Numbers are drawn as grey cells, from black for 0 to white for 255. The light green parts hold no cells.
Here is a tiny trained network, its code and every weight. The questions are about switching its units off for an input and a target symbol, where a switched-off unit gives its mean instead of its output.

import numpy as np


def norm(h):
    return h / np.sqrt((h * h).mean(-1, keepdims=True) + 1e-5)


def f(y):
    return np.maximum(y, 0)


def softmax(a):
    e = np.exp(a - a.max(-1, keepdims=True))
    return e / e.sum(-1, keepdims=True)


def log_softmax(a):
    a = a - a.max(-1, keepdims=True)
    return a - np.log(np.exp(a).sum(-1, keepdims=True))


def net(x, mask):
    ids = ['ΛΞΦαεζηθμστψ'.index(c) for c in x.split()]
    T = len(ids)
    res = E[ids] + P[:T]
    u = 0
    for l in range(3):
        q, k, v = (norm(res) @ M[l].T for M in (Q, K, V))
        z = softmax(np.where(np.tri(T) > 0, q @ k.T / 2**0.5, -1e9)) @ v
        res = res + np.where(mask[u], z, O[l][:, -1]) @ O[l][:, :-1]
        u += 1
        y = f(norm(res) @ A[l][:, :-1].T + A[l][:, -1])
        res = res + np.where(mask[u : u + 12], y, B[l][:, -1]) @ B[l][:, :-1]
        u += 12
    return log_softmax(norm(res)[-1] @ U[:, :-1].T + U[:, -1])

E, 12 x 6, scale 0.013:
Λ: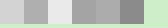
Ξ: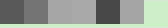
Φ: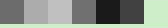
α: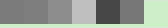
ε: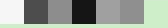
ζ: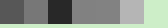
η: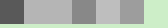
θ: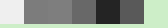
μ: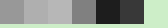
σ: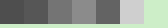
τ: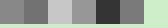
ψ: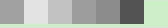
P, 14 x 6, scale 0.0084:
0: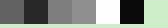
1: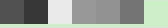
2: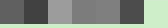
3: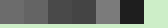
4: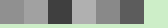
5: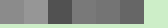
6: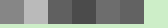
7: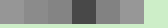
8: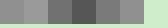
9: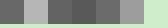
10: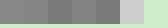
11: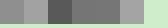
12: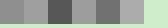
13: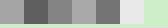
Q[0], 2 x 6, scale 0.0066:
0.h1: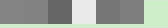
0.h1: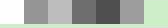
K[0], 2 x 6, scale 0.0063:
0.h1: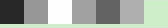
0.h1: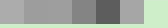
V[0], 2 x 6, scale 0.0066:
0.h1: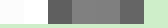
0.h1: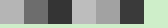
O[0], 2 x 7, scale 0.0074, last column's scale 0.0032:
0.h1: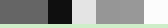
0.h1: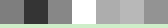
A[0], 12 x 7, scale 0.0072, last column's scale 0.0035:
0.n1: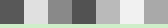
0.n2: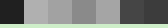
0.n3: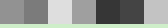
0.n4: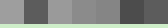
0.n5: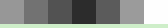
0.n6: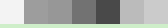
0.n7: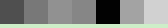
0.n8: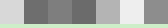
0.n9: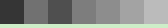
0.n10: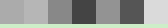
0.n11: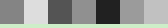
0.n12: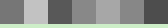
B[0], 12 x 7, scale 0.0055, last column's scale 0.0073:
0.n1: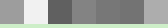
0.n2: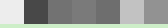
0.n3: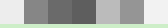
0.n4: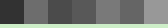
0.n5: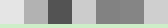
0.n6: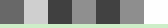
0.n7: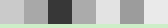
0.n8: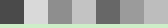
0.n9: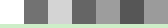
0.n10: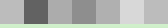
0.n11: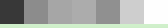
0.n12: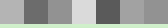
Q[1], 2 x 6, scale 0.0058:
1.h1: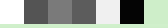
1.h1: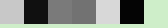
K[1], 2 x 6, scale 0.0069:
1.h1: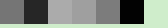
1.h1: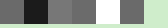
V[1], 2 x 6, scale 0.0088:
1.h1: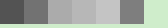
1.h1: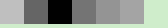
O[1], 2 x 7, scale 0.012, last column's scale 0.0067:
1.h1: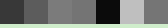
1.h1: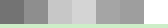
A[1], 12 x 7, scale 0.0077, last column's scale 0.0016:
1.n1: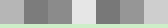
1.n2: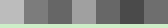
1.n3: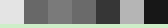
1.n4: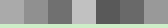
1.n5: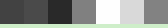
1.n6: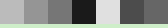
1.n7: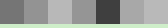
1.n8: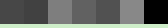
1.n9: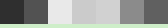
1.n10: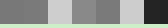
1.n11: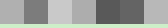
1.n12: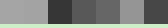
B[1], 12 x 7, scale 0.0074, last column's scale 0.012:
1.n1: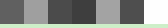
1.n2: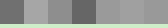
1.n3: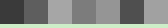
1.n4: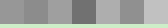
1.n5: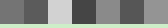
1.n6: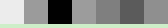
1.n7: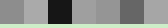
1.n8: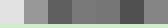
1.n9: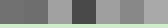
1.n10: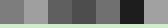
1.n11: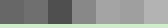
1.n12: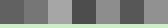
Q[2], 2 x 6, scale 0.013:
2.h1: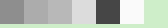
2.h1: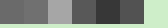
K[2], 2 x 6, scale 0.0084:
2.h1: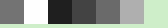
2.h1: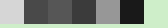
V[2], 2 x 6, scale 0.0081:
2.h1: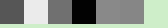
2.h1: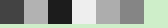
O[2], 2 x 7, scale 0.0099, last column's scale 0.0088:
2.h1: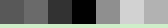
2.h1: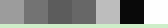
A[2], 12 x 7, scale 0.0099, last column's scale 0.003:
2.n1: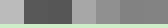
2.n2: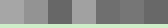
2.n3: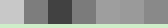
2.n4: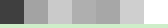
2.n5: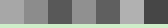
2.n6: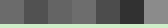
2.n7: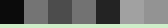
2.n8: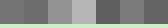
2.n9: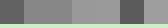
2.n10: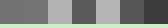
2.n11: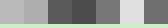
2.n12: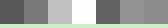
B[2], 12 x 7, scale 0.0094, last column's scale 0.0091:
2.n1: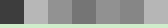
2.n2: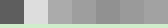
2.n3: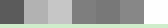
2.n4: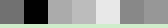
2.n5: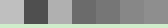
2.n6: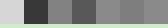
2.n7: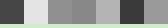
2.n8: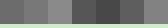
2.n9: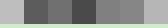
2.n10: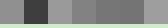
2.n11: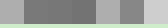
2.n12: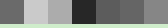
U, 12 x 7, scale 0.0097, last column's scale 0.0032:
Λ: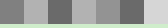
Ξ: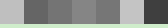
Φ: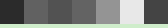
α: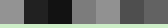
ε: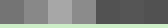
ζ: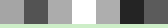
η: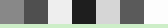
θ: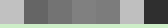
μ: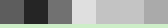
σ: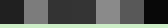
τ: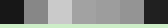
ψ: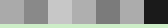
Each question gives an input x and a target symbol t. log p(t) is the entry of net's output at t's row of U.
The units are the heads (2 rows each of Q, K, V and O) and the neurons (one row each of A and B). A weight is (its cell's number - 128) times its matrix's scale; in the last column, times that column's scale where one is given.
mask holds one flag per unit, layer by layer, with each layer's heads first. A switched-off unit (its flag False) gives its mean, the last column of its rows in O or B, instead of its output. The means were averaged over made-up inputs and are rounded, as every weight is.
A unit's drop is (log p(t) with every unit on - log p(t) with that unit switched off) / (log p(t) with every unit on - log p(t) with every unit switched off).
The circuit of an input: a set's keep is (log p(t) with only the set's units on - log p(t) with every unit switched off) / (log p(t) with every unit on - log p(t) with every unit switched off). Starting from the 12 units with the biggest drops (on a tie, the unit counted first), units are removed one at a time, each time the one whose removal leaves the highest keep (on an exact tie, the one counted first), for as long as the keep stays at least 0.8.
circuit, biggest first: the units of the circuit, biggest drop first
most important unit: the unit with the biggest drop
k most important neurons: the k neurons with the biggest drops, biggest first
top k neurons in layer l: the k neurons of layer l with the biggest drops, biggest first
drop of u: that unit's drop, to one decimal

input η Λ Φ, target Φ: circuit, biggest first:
2.h1, 1.h1, 1.n1, 0.n6
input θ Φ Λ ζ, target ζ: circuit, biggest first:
2.h1, 0.h1, 1.h1
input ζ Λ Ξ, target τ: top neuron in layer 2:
2.n7
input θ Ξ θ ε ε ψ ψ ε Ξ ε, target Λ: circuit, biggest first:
0.n8, 0.n5, 0.n6
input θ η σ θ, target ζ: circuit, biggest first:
0.h1, 2.h1, 0.n7, 1.h1
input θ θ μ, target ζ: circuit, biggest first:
2.h1, 0.h1
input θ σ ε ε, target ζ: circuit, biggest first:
2.h1, 0.h1, 1.h1
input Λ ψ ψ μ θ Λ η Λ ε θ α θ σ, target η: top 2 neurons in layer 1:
1.n5, 1.n9
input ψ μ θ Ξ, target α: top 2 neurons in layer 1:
1.n3, 1.n9
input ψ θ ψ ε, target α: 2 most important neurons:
0.n8, 0.n5
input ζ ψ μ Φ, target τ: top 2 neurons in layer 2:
2.n7, 2.n4
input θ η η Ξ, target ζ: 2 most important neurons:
1.n10, 1.n3
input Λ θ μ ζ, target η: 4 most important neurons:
2.n6, 2.n7, 1.n1, 1.n8
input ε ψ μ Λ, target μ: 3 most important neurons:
2.n4, 0.n6, 0.n7
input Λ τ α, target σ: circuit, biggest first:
1.h1
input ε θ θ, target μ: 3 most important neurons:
1.n1, 0.n8, 0.n3
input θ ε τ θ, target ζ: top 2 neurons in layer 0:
0.n7, 0.n1
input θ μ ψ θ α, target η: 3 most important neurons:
1.n9, 0.n5, 0.n6
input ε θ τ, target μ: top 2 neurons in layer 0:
0.n11, 0.n6
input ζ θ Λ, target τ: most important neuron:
0.n7
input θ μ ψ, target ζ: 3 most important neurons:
1.n10, 0.n6, 0.n7
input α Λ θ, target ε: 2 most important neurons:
1.n1, 0.n6
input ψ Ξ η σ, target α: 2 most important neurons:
1.n3, 1.n7
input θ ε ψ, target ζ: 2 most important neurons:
1.n10, 0.n7
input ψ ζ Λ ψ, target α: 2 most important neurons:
0.n7, 1.n3
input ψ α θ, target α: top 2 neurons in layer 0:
0.n7, 0.n4
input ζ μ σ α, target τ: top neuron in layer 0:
0.n11
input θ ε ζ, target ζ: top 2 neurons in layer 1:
1.n10, 1.n7
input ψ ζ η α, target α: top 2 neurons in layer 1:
1.n3, 1.n7
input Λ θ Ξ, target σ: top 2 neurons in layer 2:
2.n7, 2.n3
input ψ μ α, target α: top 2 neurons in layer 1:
1.n3, 1.n9
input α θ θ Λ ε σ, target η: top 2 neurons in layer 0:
0.n6, 0.n9
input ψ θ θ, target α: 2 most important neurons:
1.n3, 0.n7
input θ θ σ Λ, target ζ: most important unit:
2.h1
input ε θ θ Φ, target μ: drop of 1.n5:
0.1
